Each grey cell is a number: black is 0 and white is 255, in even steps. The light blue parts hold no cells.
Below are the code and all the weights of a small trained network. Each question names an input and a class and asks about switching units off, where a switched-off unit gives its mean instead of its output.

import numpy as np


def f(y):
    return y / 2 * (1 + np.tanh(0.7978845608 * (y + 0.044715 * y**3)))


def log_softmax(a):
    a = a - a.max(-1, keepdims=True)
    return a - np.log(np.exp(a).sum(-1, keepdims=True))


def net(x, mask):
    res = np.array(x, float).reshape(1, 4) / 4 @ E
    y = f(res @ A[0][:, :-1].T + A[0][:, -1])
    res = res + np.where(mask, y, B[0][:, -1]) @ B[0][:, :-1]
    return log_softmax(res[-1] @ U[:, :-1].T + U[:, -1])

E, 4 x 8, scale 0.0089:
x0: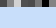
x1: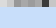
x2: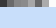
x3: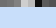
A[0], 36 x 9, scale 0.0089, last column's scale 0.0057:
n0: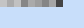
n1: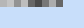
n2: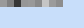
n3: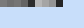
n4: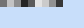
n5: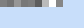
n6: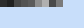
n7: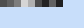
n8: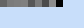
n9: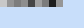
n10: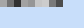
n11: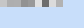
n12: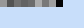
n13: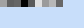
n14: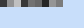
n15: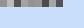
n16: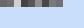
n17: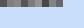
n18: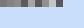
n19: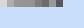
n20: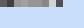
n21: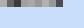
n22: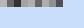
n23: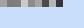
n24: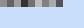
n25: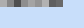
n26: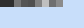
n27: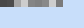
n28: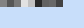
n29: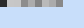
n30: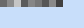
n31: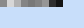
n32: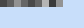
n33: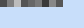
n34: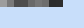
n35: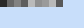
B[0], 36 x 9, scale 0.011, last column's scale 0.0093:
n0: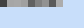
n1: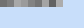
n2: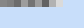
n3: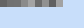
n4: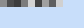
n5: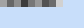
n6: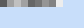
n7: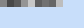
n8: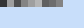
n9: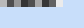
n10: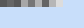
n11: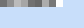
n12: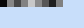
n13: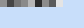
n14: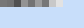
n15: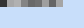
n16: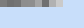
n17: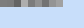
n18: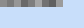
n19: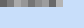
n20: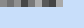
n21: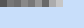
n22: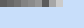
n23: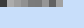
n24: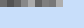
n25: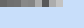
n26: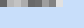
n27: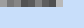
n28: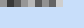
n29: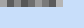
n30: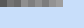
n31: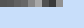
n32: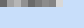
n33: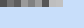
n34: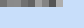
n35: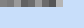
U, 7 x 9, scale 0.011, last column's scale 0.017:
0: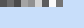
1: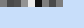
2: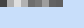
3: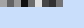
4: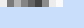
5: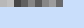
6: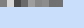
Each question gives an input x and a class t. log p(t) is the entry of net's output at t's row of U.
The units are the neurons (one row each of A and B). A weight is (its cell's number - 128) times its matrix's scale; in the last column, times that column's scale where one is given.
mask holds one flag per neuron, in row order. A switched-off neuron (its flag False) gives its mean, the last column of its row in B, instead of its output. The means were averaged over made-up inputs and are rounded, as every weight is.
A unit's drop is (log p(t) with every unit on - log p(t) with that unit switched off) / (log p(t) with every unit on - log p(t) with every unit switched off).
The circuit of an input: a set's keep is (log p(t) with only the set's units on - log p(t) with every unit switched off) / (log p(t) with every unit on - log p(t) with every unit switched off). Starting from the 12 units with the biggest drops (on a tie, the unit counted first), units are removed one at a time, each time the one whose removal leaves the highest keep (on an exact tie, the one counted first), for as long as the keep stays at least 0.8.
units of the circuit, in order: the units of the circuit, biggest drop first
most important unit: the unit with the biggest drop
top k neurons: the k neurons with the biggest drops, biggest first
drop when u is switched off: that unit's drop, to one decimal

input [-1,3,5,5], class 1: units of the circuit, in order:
n28
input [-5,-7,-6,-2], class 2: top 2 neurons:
n6, n26
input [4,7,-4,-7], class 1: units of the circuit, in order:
n4, n13
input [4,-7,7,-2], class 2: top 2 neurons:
n26, n6
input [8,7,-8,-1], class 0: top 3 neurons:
n14, n33, n16
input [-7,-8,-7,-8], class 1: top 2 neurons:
n4, n13
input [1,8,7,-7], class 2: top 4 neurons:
n11, n0, n15, n23
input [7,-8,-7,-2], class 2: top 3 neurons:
n6, n26, n32
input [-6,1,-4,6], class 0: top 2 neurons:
n13, n25
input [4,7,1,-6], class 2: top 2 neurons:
n11, n0
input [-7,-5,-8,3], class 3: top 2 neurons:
n9, n34
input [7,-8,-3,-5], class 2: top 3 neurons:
n26, n6, n32
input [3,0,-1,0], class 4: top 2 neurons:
n10, n25
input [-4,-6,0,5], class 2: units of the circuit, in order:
n6
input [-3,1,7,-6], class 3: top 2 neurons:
n5, n20
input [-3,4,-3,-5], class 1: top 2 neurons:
n4, n13
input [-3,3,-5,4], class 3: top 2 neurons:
n9, n13
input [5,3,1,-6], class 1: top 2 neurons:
n13, n4
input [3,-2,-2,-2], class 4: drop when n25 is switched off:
0.2
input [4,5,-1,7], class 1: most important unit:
n7
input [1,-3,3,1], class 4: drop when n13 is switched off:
-0.1
